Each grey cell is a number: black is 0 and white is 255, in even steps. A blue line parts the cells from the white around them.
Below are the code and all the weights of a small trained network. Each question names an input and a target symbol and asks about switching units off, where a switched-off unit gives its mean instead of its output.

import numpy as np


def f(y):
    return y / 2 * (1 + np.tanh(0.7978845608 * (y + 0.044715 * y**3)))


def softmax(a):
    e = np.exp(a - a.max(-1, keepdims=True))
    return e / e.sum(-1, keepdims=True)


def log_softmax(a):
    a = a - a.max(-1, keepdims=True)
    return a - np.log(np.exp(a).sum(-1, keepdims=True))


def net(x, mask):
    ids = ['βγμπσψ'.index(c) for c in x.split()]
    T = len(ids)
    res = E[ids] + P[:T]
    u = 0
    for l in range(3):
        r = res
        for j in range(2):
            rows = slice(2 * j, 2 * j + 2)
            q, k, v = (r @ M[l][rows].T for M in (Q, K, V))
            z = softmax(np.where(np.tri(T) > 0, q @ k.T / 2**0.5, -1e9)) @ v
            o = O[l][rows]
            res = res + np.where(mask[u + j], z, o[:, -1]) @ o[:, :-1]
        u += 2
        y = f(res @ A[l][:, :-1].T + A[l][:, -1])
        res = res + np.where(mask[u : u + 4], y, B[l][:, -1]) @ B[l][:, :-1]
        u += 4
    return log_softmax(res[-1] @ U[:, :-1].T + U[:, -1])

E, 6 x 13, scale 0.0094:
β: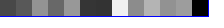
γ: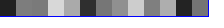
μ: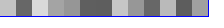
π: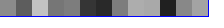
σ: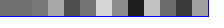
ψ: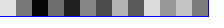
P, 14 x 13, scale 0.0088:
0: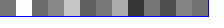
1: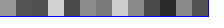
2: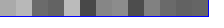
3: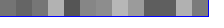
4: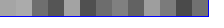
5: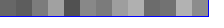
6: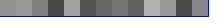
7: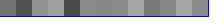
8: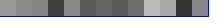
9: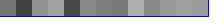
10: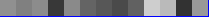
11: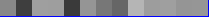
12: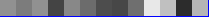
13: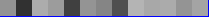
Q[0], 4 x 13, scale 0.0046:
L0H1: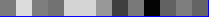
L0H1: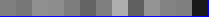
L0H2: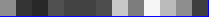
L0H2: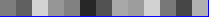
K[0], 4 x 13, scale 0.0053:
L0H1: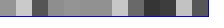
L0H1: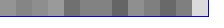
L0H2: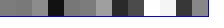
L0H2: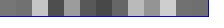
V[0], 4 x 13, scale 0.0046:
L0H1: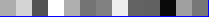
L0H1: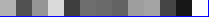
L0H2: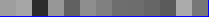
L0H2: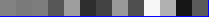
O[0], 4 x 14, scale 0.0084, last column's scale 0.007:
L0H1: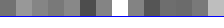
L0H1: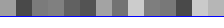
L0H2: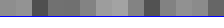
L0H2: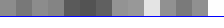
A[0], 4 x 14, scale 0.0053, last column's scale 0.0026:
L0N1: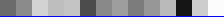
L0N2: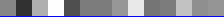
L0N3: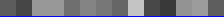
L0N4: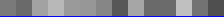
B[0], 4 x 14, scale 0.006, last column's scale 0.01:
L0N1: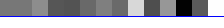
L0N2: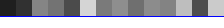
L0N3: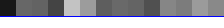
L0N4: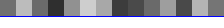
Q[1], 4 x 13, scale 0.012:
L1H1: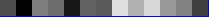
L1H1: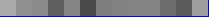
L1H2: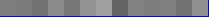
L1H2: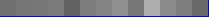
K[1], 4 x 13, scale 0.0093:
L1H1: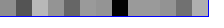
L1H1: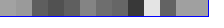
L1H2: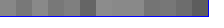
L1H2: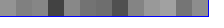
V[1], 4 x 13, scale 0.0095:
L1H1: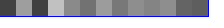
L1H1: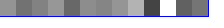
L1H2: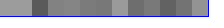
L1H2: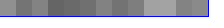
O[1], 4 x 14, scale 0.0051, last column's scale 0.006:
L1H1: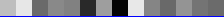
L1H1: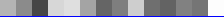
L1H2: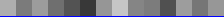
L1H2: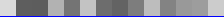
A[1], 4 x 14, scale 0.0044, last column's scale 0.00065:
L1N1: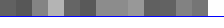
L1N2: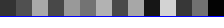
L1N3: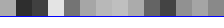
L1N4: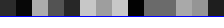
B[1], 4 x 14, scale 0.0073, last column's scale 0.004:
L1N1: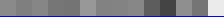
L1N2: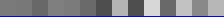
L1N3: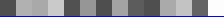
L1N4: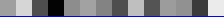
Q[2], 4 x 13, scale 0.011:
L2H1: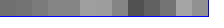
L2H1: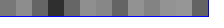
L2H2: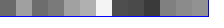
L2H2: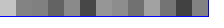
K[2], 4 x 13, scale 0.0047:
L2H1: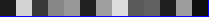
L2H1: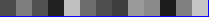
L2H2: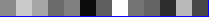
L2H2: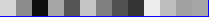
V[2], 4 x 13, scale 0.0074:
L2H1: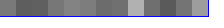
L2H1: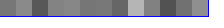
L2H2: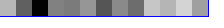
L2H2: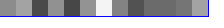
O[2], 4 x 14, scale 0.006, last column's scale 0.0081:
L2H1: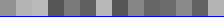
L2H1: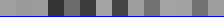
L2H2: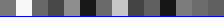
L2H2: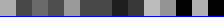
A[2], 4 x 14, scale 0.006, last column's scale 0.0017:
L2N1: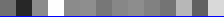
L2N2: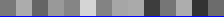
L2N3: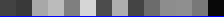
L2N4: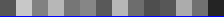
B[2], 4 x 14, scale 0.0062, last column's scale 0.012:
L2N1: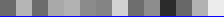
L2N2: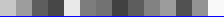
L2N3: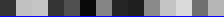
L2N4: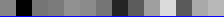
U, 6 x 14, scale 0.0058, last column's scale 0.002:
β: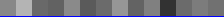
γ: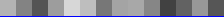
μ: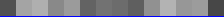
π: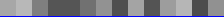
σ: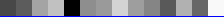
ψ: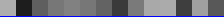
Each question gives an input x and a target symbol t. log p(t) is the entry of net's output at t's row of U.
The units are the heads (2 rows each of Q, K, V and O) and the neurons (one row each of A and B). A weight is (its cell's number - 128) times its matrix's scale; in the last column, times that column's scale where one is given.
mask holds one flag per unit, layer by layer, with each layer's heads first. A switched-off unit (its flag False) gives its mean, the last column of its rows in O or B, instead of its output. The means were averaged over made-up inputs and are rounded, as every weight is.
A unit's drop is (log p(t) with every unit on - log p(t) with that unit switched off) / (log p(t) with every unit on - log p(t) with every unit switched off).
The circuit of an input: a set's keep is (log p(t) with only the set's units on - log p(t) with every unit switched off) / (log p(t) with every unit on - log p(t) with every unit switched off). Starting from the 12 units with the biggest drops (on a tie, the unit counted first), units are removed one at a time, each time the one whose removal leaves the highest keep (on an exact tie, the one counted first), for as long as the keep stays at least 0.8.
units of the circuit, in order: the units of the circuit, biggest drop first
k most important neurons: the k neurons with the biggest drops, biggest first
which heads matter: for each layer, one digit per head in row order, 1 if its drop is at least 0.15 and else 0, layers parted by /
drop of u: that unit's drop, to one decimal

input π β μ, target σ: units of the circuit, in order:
L2N2, L1H1, L1N4
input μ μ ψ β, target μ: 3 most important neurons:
L2N3, L1N3, L2N2
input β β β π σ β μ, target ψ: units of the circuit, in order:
L2H2, L0N1
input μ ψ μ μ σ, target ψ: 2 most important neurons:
L1N3, L2N1
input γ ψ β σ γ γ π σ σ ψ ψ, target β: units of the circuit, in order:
L2H2, L0N2
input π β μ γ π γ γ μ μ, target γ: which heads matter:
10 / 10 / 01
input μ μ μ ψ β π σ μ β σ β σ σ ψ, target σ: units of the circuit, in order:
L2N2, L1N4
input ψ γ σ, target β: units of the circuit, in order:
L2H2, L0N1
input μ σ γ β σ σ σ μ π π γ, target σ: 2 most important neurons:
L2N2, L1N2
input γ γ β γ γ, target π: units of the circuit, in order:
L2H1, L1H1
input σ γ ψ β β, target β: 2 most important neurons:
L0N1, L1N3
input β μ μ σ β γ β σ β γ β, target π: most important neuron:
L2N1
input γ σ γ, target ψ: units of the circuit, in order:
L2H2, L2N1
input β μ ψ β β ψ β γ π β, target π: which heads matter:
10 / 10 / 00
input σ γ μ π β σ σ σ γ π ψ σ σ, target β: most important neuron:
L0N2
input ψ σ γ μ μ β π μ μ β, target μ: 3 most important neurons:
L2N3, L2N2, L1N3
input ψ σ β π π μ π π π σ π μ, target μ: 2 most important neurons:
L2N3, L0N2
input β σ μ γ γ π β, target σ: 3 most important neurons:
L2N2, L0N2, L1N4
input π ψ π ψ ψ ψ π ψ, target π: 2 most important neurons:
L1N4, L2N2
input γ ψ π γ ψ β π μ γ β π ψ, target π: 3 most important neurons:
L1N4, L2N2, L0N2
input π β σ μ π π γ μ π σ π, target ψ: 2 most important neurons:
L2N1, L0N2
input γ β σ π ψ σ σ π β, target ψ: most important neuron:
L1N3
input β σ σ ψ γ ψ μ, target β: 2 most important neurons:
L0N2, L0N1
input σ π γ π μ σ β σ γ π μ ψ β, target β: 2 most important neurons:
L0N2, L0N1
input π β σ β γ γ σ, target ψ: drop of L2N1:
0.2
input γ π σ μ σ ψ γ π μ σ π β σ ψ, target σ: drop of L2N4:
0.1
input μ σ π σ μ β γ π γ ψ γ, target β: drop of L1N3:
0.0
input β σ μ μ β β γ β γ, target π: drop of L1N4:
-0.1
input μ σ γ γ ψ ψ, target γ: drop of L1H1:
1.1
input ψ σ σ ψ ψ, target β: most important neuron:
L0N1
